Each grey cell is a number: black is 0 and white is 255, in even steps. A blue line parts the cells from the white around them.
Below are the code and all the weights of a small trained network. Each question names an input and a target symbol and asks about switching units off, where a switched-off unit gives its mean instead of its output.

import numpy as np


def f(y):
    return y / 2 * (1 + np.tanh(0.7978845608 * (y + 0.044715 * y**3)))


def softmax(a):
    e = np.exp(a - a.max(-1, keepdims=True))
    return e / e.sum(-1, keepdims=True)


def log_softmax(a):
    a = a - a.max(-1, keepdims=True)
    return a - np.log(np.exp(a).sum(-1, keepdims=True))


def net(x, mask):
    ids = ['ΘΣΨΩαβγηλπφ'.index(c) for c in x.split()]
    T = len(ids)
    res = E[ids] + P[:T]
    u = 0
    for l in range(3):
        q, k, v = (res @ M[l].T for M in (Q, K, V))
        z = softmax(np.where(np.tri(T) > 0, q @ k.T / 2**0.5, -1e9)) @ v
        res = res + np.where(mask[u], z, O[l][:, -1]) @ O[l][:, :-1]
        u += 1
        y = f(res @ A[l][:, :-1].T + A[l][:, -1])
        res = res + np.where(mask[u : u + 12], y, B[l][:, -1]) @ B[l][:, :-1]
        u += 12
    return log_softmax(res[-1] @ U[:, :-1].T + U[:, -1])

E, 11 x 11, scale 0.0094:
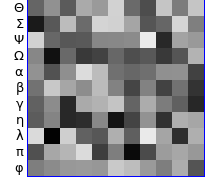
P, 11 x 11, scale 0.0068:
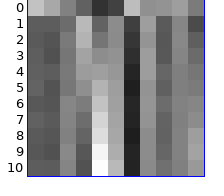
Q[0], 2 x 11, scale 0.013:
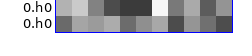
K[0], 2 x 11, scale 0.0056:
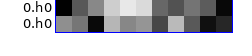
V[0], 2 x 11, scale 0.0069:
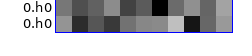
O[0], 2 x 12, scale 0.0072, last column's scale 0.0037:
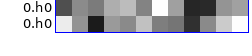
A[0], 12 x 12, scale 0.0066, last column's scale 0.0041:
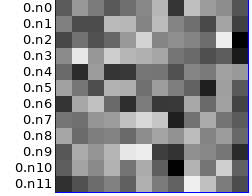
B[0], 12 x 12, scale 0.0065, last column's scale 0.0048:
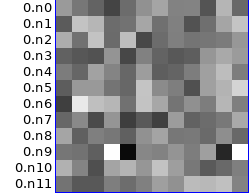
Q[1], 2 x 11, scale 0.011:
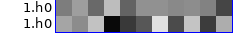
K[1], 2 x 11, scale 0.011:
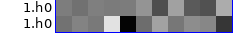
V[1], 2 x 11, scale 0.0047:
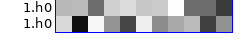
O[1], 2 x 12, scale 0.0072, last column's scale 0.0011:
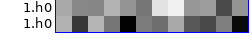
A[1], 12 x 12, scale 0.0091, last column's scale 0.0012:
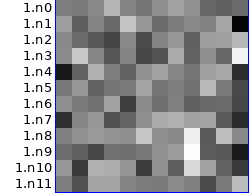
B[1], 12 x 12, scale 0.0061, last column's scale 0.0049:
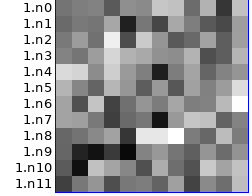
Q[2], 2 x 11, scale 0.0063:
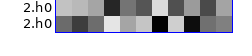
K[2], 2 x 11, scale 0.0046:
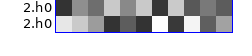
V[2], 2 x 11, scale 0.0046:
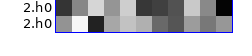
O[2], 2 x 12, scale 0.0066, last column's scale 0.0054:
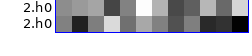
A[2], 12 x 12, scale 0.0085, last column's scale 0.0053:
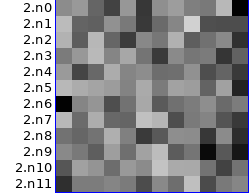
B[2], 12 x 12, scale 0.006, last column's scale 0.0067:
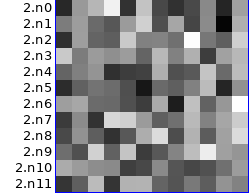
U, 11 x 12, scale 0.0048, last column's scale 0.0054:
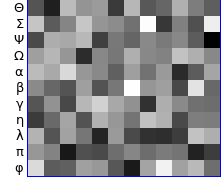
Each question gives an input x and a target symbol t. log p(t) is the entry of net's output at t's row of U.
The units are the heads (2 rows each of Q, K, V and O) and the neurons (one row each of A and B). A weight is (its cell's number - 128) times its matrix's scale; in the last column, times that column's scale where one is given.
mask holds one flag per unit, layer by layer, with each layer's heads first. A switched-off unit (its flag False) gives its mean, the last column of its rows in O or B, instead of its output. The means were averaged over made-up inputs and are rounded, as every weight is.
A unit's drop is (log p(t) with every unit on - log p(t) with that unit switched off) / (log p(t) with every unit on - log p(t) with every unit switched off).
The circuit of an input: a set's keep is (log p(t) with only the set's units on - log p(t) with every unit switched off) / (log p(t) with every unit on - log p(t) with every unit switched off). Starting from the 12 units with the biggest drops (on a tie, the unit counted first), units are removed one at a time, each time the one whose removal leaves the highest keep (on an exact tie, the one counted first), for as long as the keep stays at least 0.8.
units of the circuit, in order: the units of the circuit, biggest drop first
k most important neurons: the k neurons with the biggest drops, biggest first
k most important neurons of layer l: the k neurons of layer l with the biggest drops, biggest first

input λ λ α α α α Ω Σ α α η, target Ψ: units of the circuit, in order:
(2.n0 2.h0 1.h0)
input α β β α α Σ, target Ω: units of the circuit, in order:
(0.h0 2.h0 1.n10 2.n6)
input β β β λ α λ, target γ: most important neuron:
(2.n7)
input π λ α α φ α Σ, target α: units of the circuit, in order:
(0.h0 1.n4 2.n3)
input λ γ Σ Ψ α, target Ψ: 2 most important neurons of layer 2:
(2.n0 2.n8)
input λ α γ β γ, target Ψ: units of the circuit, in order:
(2.n0 2.h0 1.h0 1.n6)
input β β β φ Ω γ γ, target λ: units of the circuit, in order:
(1.h0 0.n4 2.n2)
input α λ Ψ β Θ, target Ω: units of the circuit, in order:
(0.h0 2.h0 1.n10 0.n5)
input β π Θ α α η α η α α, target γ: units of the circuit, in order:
(1.h0 1.n6)
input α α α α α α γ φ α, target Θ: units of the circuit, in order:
(0.h0 1.n10 0.n1)
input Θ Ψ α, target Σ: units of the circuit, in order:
(1.h0 2.n6)
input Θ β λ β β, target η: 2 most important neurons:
(2.n2 0.n9)
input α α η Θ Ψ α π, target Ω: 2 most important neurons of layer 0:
(0.n5 0.n1)
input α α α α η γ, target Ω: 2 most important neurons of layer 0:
(0.n5 0.n1)
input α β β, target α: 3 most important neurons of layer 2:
(2.n3 2.n10 2.n6)
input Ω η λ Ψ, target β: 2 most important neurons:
(2.n8 0.n5)
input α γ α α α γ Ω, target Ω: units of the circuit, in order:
(0.h0 2.h0 1.n10 0.n5)
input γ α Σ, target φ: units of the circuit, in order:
(0.h0 1.n7 1.n4 0.n11)
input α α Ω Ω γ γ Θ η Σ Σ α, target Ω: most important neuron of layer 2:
(2.n7)
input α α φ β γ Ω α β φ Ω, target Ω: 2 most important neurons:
(1.n10 0.n5)
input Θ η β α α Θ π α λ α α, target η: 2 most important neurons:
(2.n2 1.n8)
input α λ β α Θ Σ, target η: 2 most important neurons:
(0.n9 2.n2)
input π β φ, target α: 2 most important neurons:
(1.n4 2.n3)
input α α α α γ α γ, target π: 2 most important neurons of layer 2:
(2.n6 2.n10)
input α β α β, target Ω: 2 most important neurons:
(1.n10 0.n1)
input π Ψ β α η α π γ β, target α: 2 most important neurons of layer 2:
(2.n3 2.n7)
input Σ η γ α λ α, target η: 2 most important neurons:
(2.n2 1.n6)
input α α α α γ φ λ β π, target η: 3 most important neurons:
(2.n2 1.n6 0.n9)
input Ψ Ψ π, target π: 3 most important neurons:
(2.n8 2.n1 2.n4)
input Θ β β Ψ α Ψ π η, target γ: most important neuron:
(2.n8)
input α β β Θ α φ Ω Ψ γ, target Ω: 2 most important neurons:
(1.n10 0.n5)
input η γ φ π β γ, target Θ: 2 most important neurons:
(2.n9 2.n4)
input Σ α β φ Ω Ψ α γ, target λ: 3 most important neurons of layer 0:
(0.n9 0.n4 0.n10)
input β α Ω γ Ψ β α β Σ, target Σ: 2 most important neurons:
(0.n9 0.n7)
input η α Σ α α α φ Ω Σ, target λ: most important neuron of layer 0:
(0.n7)
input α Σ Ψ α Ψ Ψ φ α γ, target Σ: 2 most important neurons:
(2.n6 2.n8)
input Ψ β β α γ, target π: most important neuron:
(2.n8)
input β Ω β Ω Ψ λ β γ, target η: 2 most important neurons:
(2.n2 1.n6)
